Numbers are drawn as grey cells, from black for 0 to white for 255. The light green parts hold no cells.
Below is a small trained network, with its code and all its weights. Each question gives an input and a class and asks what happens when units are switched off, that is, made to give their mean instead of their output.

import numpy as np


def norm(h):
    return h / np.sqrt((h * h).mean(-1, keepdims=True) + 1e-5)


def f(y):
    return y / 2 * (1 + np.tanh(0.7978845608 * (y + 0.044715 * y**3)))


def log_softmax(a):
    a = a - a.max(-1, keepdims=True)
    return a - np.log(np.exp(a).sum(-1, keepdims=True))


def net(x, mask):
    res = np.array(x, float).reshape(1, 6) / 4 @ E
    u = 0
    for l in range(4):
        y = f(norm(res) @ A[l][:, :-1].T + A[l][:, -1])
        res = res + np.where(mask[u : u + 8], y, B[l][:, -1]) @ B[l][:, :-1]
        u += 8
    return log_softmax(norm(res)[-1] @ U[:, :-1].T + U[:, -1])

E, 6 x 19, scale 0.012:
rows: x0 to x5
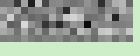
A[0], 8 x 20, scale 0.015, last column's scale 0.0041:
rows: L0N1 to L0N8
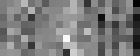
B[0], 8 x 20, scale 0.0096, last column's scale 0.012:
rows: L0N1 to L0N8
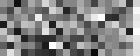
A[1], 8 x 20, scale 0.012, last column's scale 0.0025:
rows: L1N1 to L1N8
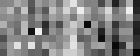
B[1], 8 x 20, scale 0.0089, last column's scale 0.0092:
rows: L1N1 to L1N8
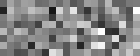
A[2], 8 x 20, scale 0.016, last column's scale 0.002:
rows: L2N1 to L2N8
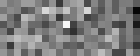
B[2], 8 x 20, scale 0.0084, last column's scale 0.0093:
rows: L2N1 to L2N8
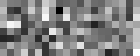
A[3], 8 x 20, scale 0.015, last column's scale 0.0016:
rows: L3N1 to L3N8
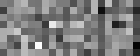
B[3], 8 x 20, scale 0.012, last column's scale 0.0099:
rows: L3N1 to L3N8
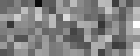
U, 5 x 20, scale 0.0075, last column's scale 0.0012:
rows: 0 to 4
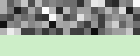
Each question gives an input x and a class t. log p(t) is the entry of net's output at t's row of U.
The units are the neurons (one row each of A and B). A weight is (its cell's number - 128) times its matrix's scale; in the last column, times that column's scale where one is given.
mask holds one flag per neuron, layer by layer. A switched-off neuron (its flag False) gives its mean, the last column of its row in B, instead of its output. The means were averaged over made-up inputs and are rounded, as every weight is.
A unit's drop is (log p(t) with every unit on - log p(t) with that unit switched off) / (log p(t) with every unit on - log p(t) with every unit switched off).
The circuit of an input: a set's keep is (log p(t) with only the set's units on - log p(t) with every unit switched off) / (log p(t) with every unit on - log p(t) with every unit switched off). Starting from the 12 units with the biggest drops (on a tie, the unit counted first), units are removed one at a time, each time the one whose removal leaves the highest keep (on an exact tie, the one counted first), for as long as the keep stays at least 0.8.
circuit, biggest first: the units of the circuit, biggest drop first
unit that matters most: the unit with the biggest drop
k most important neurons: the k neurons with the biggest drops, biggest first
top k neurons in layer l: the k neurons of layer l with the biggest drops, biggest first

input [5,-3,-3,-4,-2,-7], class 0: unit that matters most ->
L0N3
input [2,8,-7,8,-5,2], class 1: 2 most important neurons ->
[L0N6, L2N3]
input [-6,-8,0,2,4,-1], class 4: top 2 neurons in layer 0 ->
[L0N6, L0N3]
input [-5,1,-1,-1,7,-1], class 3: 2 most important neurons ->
[L1N2, L0N3]
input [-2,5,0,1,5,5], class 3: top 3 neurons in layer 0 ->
[L0N6, L0N5, L0N1]
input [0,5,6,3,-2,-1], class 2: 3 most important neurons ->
[L0N7, L0N2, L0N6]
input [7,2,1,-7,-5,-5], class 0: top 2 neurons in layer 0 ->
[L0N3, L0N1]
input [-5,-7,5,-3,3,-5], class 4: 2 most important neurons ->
[L0N6, L0N3]
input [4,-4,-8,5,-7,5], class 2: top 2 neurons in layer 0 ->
[L0N5, L0N4]
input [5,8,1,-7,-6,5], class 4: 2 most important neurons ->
[L0N8, L0N1]
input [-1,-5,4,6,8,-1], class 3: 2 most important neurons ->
[L1N2, L0N5]
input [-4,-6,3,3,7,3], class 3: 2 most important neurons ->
[L1N2, L0N8]
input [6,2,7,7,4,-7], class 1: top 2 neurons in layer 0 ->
[L0N1, L0N2]
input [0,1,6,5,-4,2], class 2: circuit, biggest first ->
[L0N7]
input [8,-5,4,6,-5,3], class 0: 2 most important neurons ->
[L0N3, L0N5]
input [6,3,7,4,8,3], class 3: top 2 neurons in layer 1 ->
[L1N2, L1N3]
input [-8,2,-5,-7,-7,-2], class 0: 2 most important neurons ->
[L1N7, L0N1]
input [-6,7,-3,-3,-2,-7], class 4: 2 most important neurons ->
[L0N8, L0N3]
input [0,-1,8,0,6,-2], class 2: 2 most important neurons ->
[L0N7, L0N4]
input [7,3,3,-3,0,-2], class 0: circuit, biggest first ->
[L0N3]
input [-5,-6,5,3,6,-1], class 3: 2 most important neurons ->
[L1N2, L0N8]
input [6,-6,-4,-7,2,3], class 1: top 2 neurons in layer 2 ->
[L2N2, L2N8]
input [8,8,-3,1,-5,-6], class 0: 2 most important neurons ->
[L0N3, L0N6]
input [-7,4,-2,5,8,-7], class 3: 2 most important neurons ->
[L1N2, L0N3]
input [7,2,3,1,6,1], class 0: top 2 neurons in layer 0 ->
[L0N3, L0N4]
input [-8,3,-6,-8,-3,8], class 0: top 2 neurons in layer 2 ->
[L2N8, L2N3]
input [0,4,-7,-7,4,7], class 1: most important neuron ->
[L2N2]
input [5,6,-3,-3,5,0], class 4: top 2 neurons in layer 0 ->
[L0N8, L0N4]
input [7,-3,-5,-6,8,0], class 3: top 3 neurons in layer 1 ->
[L1N2, L1N3, L1N7]
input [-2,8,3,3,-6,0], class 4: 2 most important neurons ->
[L0N8, L1N2]
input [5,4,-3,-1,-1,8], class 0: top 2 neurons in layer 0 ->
[L0N3, L0N6]
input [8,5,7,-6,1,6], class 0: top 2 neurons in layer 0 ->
[L0N3, L0N2]
